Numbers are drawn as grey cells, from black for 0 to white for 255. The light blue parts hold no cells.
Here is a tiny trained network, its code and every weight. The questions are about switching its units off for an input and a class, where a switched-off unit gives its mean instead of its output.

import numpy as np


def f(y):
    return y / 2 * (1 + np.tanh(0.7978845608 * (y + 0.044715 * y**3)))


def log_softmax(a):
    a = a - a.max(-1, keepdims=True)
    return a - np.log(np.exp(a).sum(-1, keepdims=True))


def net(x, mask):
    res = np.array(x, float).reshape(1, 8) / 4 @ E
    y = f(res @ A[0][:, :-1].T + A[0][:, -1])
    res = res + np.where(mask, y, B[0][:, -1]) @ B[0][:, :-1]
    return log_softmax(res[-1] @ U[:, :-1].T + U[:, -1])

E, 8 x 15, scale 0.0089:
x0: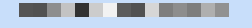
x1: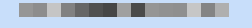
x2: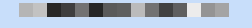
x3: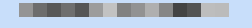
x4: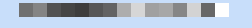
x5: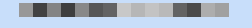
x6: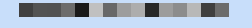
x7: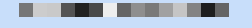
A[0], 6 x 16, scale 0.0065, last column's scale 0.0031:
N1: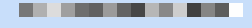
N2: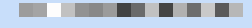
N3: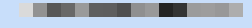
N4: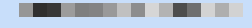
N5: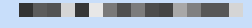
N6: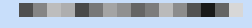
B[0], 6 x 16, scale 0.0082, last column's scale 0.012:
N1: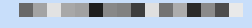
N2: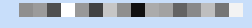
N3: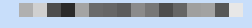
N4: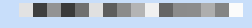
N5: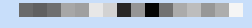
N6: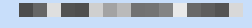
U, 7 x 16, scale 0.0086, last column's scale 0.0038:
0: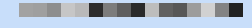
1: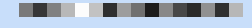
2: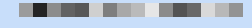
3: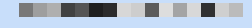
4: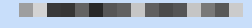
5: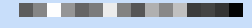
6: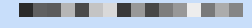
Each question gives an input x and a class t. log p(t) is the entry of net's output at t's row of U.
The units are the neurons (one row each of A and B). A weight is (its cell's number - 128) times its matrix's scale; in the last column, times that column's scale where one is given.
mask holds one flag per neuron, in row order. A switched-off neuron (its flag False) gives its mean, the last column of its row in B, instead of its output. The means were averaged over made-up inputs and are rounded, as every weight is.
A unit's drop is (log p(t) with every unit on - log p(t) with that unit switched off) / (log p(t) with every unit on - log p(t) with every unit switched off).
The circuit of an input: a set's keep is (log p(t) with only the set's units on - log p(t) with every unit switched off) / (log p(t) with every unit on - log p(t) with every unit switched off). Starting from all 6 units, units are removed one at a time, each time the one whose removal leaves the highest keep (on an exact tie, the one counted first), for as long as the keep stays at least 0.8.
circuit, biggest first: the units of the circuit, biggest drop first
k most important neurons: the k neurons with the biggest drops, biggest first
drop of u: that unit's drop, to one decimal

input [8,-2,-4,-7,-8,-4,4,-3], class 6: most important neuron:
N5
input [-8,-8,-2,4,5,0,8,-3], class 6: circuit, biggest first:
N1; N5
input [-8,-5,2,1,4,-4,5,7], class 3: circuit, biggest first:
N2; N3
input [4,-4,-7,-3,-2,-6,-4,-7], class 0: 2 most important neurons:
N2; N1
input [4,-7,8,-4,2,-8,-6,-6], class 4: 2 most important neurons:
N3; N1
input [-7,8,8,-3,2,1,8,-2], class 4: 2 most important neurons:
N3; N6
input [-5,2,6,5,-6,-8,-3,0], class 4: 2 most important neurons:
N3; N1
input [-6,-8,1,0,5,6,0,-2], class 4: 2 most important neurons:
N3; N6
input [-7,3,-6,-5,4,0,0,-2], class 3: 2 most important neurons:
N5; N2
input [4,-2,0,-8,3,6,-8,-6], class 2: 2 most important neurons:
N4; N1
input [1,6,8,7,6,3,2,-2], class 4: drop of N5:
0.1
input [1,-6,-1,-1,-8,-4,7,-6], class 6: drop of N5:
0.5
